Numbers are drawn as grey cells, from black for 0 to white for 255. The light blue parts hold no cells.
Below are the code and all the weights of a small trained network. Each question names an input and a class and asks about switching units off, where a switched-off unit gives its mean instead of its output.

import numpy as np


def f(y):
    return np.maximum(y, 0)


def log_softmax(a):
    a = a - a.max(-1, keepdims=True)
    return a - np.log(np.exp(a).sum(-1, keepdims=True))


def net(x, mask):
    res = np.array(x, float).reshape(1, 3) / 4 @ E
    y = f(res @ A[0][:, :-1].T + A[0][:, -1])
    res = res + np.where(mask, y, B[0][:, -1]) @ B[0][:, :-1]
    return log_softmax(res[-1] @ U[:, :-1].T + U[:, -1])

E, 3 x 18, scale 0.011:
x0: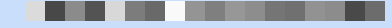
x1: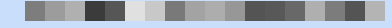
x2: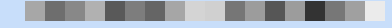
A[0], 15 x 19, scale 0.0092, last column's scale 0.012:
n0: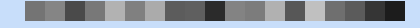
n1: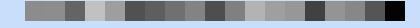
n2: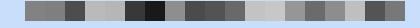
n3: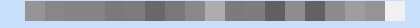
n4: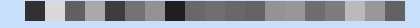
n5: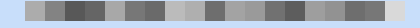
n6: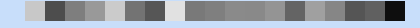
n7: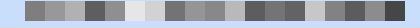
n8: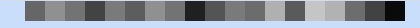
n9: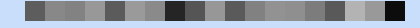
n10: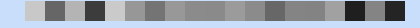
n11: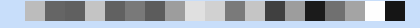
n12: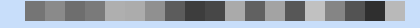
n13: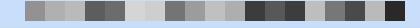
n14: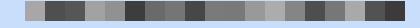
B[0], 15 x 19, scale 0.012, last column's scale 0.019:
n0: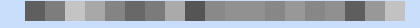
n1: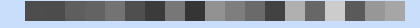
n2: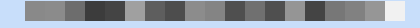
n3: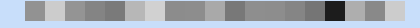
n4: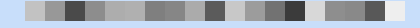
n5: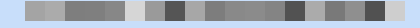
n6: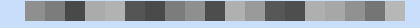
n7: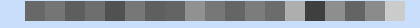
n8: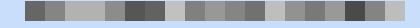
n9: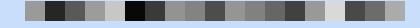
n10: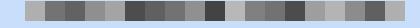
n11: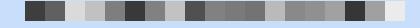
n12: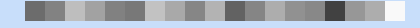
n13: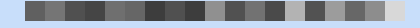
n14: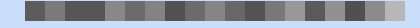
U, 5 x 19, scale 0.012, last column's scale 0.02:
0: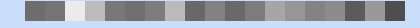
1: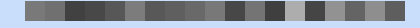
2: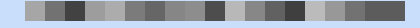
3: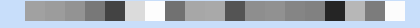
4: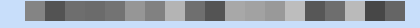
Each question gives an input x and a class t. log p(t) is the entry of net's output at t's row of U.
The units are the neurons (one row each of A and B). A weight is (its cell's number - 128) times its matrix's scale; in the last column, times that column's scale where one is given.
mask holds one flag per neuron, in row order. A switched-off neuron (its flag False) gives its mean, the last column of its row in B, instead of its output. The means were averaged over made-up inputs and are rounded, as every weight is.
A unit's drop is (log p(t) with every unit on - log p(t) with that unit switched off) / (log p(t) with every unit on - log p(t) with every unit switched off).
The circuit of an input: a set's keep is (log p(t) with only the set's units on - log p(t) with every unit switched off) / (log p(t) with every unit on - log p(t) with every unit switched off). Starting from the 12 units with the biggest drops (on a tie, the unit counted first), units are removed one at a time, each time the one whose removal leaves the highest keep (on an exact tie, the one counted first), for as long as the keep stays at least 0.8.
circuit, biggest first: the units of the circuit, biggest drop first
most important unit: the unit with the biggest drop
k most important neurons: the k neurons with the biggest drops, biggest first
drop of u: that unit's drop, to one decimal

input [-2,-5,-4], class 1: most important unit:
n2
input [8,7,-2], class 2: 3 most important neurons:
[n10 n2 n6]
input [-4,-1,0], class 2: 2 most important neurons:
[n12 n4]
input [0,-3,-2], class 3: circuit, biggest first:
[n13 n11 n9]
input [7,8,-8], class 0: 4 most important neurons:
[n12 n8 n0 n2]
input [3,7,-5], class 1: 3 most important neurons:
[n13 n7 n11]
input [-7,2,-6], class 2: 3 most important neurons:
[n4 n11 n9]
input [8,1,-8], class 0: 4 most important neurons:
[n12 n0 n8 n4]
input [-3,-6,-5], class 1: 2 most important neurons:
[n2 n11]
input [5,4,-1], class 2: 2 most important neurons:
[n10 n2]
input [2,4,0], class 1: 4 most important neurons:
[n13 n12 n4 n7]
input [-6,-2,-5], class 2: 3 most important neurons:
[n4 n11 n9]
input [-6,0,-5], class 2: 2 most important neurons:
[n4 n11]
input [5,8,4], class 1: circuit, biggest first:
[n13]
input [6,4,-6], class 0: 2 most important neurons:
[n12 n4]
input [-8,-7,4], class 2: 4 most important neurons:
[n4 n9 n13 n7]
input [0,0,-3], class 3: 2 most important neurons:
[n11 n9]
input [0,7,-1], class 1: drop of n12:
0.0
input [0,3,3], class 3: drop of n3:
0.2
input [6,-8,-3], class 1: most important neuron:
[n2]
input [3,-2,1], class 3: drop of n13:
0.1
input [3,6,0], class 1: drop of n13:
0.1
